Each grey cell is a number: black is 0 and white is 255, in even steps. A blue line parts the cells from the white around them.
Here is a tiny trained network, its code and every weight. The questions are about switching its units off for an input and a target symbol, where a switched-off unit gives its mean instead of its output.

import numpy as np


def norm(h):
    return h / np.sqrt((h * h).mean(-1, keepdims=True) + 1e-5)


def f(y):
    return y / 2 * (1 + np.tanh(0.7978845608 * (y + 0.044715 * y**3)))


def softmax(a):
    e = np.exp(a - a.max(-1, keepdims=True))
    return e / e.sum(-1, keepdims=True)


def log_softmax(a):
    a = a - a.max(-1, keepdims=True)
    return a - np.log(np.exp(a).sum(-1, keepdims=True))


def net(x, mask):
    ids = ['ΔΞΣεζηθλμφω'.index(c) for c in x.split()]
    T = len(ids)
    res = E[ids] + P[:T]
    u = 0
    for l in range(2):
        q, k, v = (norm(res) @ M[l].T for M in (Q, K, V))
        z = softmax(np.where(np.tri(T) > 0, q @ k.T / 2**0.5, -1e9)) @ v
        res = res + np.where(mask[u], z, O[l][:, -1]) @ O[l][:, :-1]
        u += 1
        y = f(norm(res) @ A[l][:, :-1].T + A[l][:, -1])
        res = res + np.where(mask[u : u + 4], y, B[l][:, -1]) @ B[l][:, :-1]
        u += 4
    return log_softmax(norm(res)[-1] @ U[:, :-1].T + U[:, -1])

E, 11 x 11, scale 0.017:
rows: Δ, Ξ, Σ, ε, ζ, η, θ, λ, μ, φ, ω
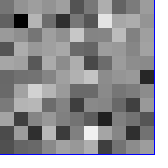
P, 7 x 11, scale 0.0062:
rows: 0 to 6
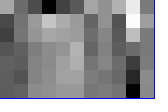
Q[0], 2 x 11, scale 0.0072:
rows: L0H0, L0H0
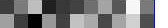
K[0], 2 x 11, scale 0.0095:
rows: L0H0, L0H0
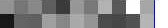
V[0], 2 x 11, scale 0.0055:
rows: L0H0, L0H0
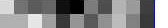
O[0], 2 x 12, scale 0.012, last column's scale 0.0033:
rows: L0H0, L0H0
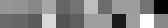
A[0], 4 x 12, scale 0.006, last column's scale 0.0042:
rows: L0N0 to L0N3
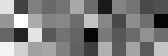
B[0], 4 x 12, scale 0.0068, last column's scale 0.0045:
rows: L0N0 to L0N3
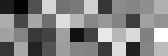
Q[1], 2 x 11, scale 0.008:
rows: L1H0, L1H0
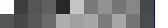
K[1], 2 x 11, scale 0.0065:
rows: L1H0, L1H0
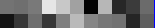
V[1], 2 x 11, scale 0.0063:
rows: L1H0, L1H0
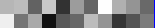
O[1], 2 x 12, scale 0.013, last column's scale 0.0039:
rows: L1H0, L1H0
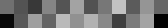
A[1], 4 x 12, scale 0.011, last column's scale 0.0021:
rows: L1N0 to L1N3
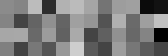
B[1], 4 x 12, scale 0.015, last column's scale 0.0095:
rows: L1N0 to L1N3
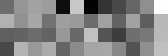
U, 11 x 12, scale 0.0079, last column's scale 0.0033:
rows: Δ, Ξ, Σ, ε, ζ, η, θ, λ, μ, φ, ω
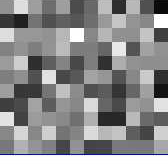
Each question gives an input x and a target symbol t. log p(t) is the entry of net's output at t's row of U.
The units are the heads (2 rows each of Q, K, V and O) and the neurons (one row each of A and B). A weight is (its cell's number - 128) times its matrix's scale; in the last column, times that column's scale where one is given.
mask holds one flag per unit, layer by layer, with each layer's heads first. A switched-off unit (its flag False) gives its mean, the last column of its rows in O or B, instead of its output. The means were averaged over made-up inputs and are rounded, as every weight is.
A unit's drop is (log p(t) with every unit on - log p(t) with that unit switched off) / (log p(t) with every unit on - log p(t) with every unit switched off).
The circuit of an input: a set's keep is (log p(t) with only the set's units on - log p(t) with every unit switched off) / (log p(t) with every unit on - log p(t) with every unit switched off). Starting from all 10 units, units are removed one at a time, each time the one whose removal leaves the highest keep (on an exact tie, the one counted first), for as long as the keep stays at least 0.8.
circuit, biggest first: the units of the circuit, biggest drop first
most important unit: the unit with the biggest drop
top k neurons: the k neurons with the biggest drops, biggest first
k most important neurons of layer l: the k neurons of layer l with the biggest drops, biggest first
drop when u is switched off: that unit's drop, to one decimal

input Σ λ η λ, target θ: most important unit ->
L1H0
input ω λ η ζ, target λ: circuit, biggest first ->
[L1N2, L1N0]
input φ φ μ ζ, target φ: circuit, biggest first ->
[L1N3, L1N0]
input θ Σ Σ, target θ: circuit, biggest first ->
[L0H0, L1N2, L1N0]
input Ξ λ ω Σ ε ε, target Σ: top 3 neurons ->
[L1N1, L1N0, L0N2]
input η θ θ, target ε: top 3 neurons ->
[L1N0, L0N3, L1N3]
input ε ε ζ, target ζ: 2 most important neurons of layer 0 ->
[L0N2, L0N3]
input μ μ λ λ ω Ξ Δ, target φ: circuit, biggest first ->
[L0H0, L1N0]
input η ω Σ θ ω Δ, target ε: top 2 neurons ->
[L1N0, L1N2]
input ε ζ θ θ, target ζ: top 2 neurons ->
[L1N0, L0N2]
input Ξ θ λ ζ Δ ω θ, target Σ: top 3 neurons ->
[L1N1, L1N0, L1N3]
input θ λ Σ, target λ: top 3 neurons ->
[L1N2, L1N0, L0N2]
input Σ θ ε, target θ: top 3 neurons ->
[L1N2, L1N0, L1N1]
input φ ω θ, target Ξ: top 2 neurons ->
[L1N0, L0N2]
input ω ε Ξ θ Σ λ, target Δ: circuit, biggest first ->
[L1H0]
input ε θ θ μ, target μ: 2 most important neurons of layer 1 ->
[L1N0, L1N1]
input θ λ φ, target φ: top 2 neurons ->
[L1N0, L1N1]
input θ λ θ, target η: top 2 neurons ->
[L1N0, L1N1]
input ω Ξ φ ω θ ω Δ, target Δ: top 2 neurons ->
[L1N0, L0N0]
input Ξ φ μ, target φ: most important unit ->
L1N3
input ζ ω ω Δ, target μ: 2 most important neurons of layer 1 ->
[L1N2, L1N1]
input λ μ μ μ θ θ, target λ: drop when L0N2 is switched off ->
0.0
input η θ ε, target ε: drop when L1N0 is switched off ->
0.8
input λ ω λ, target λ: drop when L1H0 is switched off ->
0.9
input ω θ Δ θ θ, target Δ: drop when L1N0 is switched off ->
0.1
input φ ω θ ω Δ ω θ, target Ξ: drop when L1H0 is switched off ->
0.3
